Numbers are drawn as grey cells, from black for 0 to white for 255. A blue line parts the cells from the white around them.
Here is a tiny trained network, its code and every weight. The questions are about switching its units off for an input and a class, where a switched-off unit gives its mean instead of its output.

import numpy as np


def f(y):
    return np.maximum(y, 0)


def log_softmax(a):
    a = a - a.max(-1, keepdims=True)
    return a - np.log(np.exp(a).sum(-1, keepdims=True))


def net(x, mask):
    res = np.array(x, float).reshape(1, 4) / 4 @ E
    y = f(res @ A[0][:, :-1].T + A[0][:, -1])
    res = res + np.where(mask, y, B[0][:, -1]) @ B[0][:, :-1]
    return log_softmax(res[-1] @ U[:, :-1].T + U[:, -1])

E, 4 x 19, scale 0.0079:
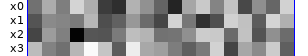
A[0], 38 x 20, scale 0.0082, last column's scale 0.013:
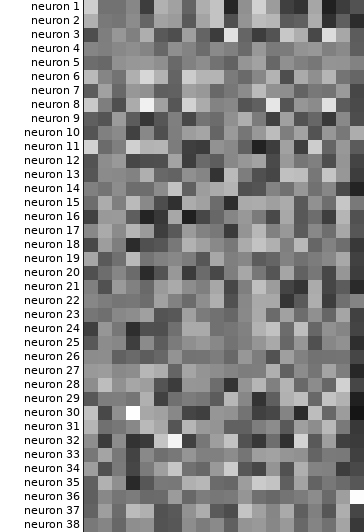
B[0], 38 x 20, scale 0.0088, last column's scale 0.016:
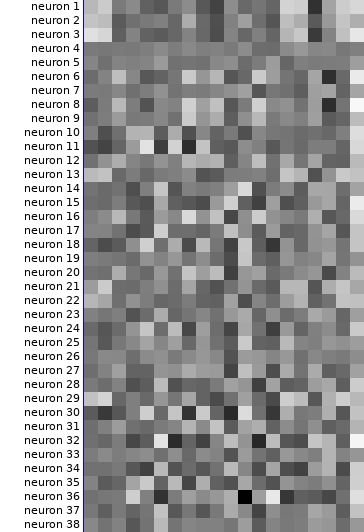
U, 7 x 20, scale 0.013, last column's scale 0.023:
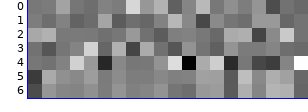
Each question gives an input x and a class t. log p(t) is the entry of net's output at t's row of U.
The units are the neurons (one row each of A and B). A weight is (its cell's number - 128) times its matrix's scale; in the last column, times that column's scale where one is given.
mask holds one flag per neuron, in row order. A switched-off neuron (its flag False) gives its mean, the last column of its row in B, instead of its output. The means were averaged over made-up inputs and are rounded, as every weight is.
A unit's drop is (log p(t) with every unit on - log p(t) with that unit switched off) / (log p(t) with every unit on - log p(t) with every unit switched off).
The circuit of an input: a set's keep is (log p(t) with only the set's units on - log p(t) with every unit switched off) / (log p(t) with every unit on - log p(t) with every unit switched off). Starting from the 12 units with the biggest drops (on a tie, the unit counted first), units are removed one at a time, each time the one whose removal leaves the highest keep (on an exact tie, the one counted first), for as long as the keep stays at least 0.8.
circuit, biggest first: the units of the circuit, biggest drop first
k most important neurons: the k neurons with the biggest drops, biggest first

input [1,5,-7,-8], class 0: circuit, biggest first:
neuron 16
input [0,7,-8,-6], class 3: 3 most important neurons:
neuron 11; neuron 30; neuron 1
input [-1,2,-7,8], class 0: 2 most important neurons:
neuron 8; neuron 6
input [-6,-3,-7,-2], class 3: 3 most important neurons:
neuron 11; neuron 30; neuron 15
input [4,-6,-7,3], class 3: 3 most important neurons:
neuron 30; neuron 11; neuron 3
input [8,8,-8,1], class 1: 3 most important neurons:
neuron 15; neuron 28; neuron 37
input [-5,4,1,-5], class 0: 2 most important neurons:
neuron 16; neuron 15
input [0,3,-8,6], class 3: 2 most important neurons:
neuron 11; neuron 30
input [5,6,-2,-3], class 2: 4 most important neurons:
neuron 3; neuron 32; neuron 13; neuron 29
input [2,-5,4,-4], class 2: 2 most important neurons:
neuron 1; neuron 8
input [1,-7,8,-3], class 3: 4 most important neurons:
neuron 35; neuron 18; neuron 24; neuron 3
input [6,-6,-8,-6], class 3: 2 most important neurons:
neuron 30; neuron 11
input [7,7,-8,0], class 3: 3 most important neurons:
neuron 11; neuron 30; neuron 32
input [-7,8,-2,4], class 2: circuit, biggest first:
neuron 3
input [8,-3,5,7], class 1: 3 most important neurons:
neuron 15; neuron 28; neuron 17
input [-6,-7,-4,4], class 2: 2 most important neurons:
neuron 1; neuron 2
